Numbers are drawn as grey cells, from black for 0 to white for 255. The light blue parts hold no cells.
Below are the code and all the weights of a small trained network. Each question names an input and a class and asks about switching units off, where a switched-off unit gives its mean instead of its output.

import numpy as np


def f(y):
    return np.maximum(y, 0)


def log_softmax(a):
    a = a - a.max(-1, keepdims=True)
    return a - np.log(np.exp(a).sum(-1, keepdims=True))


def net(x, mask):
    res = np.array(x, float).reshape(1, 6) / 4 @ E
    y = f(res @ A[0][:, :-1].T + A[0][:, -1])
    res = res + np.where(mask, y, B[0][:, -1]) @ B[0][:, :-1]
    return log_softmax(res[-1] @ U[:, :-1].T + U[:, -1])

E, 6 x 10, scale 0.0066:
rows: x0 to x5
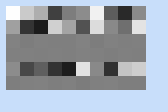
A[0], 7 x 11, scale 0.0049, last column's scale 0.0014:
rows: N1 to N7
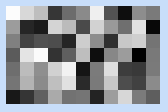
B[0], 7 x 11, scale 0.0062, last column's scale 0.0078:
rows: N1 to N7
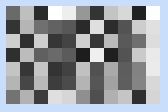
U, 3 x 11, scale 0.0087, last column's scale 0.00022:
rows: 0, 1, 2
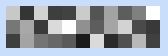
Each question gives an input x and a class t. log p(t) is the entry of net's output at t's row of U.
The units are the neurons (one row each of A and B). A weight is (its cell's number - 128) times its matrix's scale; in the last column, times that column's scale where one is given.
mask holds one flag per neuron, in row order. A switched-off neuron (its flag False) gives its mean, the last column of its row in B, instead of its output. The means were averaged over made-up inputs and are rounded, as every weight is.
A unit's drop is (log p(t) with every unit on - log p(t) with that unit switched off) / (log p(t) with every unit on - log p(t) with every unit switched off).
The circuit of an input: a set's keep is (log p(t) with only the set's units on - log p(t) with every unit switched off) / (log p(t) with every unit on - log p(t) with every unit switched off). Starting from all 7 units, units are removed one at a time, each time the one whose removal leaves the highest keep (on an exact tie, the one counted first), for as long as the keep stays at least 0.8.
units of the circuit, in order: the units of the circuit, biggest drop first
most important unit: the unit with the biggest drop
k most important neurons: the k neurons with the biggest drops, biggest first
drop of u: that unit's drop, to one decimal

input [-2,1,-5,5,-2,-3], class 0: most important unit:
N1
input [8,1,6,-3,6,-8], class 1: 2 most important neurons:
(N1, N5)
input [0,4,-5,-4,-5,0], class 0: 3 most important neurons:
(N5, N4, N6)
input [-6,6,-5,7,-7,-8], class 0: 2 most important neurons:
(N5, N6)
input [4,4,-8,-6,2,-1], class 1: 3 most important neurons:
(N1, N4, N5)
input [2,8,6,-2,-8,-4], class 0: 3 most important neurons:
(N5, N6, N4)
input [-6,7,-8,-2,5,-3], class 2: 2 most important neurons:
(N2, N1)
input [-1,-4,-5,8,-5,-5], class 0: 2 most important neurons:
(N5, N2)
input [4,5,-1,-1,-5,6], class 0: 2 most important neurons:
(N5, N4)
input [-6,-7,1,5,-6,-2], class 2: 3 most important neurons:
(N4, N1, N3)
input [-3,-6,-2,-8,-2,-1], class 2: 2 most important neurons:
(N4, N1)
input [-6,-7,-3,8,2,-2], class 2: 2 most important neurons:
(N4, N1)
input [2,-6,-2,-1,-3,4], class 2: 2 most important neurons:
(N4, N3)
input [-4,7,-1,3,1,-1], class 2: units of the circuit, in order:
(N2)
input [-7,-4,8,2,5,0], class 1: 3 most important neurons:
(N7, N5, N6)
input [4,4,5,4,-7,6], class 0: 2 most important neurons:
(N5, N6)
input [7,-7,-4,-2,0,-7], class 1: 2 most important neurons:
(N1, N2)
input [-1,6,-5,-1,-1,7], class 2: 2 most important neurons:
(N2, N1)
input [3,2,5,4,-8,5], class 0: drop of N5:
0.1
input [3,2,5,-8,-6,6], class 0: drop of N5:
0.2
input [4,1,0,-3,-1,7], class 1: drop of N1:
0.2
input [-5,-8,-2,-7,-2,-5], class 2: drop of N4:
1.2
